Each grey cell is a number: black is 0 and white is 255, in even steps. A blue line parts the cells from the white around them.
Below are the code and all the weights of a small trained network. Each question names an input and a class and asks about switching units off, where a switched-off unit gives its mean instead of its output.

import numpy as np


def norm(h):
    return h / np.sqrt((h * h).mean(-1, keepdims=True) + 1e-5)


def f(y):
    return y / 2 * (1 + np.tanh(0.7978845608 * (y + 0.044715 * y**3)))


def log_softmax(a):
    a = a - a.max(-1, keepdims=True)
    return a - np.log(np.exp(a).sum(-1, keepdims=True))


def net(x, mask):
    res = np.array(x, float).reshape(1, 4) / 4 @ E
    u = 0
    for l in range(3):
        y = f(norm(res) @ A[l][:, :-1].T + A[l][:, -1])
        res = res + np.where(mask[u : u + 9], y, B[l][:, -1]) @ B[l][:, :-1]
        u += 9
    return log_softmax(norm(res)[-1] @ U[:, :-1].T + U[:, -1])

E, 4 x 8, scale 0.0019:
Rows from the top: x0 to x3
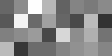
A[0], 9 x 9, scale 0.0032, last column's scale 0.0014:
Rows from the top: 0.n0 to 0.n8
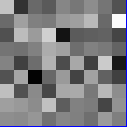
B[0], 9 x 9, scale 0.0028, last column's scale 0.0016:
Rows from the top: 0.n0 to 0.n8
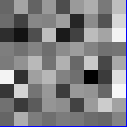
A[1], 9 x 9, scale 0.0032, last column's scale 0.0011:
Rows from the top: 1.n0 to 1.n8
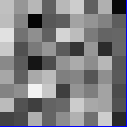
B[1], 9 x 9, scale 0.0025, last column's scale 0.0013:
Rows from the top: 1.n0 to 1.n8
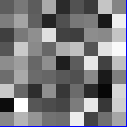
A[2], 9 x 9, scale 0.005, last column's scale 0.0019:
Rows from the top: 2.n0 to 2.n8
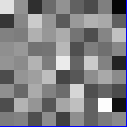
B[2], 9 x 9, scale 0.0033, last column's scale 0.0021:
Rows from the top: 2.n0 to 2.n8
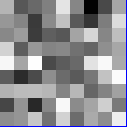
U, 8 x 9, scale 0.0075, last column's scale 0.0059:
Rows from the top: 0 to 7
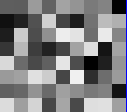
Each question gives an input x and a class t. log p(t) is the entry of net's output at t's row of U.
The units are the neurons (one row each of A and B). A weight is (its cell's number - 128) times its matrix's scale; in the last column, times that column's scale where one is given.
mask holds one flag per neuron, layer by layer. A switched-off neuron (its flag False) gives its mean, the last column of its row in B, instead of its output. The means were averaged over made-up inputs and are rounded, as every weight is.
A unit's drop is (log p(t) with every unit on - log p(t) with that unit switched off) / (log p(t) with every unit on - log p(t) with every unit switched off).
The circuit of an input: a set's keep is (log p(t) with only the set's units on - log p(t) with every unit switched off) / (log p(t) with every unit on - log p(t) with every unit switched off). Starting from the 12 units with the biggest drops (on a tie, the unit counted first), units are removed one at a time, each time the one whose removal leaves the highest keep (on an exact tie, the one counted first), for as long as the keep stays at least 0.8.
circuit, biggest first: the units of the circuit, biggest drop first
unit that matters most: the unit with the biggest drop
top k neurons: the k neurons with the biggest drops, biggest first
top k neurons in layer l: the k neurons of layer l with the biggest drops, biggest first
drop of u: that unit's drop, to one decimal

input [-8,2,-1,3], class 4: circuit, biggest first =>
0.n5
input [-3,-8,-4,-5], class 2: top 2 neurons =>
0.n5, 2.n7
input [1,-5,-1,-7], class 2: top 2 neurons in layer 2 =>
2.n7, 2.n2
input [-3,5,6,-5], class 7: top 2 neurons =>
2.n4, 1.n6
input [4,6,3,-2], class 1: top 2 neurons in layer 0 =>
0.n2, 0.n4
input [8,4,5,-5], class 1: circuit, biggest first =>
0.n2, 2.n5
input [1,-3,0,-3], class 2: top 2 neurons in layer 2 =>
2.n7, 2.n2
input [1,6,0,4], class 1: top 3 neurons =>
0.n2, 0.n4, 0.n7
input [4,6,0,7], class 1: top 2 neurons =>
0.n2, 0.n4
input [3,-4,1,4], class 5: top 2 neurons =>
1.n6, 1.n3
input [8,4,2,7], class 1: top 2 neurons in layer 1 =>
1.n6, 1.n5
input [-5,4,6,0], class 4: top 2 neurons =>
0.n5, 2.n0
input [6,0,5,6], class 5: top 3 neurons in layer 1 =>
1.n6, 1.n3, 1.n0
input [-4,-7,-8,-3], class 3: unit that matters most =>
0.n5
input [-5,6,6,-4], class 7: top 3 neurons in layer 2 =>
2.n4, 2.n1, 2.n2
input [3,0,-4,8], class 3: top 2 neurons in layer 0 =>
0.n5, 0.n2
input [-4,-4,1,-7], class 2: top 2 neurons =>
1.n6, 2.n7
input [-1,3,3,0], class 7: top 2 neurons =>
1.n6, 2.n4
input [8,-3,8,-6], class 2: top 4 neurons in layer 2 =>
2.n7, 2.n2, 2.n1, 2.n8
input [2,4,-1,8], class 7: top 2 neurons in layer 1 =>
1.n0, 1.n2
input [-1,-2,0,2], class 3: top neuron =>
1.n3
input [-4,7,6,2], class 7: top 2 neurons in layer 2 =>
2.n4, 2.n1
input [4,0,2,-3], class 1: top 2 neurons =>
0.n2, 0.n5
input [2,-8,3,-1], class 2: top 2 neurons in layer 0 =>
0.n5, 0.n2
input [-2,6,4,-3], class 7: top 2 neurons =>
2.n4, 1.n6
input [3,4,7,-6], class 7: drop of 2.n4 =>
0.2
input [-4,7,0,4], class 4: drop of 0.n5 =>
0.1
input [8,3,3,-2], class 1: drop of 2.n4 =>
0.0
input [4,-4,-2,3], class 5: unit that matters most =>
1.n6
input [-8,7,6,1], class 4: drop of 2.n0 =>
0.1
